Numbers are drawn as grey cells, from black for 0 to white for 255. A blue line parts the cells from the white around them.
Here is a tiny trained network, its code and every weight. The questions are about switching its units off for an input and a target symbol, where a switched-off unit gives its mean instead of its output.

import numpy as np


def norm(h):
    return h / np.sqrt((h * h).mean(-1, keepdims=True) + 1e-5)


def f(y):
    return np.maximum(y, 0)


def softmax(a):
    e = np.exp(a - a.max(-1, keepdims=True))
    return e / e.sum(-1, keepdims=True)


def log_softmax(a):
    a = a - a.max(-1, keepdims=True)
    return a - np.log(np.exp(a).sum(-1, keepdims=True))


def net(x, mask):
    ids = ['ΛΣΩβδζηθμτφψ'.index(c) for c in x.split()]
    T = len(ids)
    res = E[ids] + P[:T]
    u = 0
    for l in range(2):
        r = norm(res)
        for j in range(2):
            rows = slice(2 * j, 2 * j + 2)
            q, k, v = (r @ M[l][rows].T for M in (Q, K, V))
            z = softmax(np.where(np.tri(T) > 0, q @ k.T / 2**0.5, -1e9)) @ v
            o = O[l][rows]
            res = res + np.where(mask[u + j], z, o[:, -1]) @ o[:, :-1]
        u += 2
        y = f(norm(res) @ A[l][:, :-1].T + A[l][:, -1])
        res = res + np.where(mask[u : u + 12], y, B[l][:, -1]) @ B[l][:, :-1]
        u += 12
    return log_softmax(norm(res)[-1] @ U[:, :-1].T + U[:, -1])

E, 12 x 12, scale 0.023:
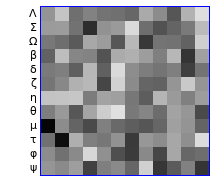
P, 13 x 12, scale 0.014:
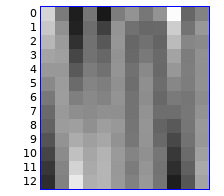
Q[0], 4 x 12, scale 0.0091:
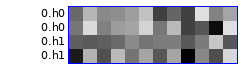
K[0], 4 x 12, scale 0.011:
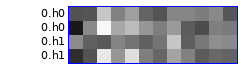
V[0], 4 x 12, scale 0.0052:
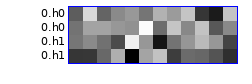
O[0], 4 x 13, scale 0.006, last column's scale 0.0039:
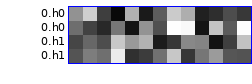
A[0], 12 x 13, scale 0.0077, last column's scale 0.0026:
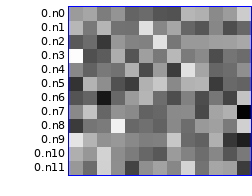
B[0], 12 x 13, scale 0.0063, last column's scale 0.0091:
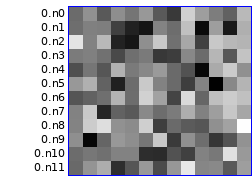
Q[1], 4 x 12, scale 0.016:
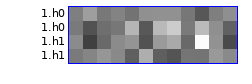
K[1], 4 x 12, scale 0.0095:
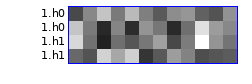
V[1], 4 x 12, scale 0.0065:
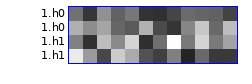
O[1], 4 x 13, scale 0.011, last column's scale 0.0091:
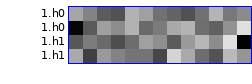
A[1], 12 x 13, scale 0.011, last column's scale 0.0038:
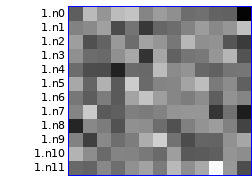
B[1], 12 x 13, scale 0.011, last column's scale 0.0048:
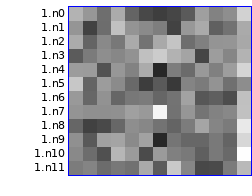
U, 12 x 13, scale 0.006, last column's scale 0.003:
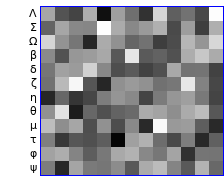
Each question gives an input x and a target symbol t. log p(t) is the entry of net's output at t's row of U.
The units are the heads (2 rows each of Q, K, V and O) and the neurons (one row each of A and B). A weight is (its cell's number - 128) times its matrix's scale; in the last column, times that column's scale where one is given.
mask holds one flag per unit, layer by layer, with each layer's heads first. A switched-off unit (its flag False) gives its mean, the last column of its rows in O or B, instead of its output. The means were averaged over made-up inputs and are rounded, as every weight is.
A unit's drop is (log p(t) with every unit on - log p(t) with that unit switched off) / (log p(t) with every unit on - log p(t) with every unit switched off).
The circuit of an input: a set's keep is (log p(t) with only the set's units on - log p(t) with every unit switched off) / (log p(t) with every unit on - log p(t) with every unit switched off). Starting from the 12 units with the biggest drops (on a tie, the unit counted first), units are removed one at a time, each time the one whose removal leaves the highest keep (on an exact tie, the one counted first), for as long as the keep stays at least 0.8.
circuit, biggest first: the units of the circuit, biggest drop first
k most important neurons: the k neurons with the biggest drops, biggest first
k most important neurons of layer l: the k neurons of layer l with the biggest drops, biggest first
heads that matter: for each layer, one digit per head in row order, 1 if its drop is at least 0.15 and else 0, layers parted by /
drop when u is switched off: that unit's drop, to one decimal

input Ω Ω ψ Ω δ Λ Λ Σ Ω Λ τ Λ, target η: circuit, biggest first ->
(1.h1 0.n7 1.n8)
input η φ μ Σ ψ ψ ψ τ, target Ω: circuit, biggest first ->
(1.h0 0.n1)
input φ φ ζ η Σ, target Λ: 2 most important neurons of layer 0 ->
(0.n8 0.n1)
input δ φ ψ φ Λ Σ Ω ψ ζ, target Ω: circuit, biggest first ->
(1.h0 0.n9)
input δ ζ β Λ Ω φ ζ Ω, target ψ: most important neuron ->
(0.n8)
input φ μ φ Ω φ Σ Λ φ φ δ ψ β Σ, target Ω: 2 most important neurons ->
(0.n5 1.n4)
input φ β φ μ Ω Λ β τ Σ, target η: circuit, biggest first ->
(1.h1 1.n8)
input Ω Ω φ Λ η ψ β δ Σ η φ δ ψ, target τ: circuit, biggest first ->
(0.n1 0.n8)
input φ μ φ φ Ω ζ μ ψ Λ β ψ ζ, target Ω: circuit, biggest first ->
(1.h0 0.n9 0.n8)
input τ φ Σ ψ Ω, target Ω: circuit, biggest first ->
(1.h0 0.n1)
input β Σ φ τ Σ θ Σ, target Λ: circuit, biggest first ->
(1.h0 0.h0)
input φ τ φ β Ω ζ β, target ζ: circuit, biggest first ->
(0.h1 0.n2 1.n10)
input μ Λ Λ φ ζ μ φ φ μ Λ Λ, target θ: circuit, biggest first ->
(0.n7 1.n9)
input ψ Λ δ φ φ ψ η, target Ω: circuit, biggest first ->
(1.h0 0.n9)
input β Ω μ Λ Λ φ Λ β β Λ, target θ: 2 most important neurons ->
(0.n7 0.n8)
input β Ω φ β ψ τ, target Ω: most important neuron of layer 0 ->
(0.n1)
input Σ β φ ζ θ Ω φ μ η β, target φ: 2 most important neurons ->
(0.n5 1.n7)
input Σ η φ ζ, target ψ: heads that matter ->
00 / 11
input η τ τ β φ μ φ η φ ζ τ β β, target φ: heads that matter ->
00 / 00
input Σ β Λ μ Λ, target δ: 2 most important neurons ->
(1.n0 0.n6)
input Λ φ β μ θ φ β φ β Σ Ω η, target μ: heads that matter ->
01 / 01
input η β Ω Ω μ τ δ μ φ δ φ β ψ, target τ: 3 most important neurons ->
(0.n1 0.n8 1.n10)
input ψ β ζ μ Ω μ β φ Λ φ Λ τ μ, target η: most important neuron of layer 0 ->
(0.n6)
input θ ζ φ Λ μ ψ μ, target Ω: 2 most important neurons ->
(0.n1 0.n9)
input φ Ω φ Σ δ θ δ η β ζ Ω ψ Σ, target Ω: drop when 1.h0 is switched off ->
0.6
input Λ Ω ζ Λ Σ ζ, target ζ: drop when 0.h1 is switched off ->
0.3
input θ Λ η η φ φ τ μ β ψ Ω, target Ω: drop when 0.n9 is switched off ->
0.1
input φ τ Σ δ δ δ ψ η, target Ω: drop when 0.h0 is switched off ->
-0.1
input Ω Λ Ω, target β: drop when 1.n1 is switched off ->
0.0
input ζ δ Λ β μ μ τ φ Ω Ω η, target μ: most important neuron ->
(0.n11)
